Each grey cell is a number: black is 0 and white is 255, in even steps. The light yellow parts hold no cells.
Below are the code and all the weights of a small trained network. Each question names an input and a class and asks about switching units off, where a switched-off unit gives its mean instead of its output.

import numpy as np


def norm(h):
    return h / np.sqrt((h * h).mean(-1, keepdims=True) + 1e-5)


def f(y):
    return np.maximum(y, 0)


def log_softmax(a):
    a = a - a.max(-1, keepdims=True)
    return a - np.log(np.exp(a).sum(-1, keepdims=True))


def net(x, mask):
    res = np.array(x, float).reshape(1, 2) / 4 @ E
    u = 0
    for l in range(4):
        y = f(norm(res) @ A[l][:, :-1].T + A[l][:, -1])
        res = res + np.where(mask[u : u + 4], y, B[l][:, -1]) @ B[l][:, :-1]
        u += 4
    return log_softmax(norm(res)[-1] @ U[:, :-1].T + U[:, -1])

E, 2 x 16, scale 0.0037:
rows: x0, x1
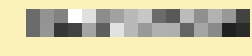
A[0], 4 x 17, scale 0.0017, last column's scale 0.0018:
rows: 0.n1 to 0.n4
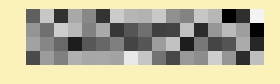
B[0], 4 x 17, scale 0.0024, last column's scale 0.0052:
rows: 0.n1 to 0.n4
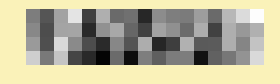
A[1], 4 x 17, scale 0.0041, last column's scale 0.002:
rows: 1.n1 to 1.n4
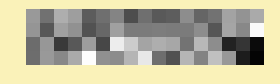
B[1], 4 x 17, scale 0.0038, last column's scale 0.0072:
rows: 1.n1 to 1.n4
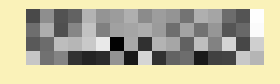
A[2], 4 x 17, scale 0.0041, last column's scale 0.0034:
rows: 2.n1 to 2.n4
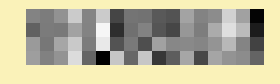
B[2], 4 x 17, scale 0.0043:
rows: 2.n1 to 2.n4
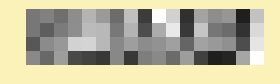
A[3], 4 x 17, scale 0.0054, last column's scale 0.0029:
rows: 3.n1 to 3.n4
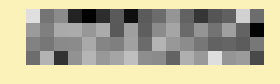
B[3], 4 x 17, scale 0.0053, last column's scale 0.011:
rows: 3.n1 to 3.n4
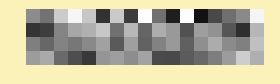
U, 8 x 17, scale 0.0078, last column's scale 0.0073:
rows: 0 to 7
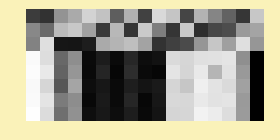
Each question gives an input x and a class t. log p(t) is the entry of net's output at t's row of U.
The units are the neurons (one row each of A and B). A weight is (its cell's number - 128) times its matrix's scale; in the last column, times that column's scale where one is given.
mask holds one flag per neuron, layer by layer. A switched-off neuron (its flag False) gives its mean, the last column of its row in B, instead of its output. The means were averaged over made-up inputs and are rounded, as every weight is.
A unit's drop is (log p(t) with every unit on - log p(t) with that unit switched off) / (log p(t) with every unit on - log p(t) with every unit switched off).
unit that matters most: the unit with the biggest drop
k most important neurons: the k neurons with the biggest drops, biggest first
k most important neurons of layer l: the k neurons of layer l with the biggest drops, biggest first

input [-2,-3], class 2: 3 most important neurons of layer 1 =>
1.n1; 1.n3; 1.n2
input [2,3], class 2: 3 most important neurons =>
0.n1; 1.n4; 3.n1
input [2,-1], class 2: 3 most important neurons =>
1.n1; 1.n4; 3.n1
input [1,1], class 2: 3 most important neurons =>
1.n1; 1.n4; 3.n1
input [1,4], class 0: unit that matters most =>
0.n3
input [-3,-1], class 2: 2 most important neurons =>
2.n4; 1.n4
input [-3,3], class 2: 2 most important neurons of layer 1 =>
1.n4; 1.n2
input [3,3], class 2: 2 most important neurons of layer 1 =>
1.n4; 1.n1
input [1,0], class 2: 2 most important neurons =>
1.n1; 1.n4
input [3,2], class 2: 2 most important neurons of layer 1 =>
1.n1; 1.n4
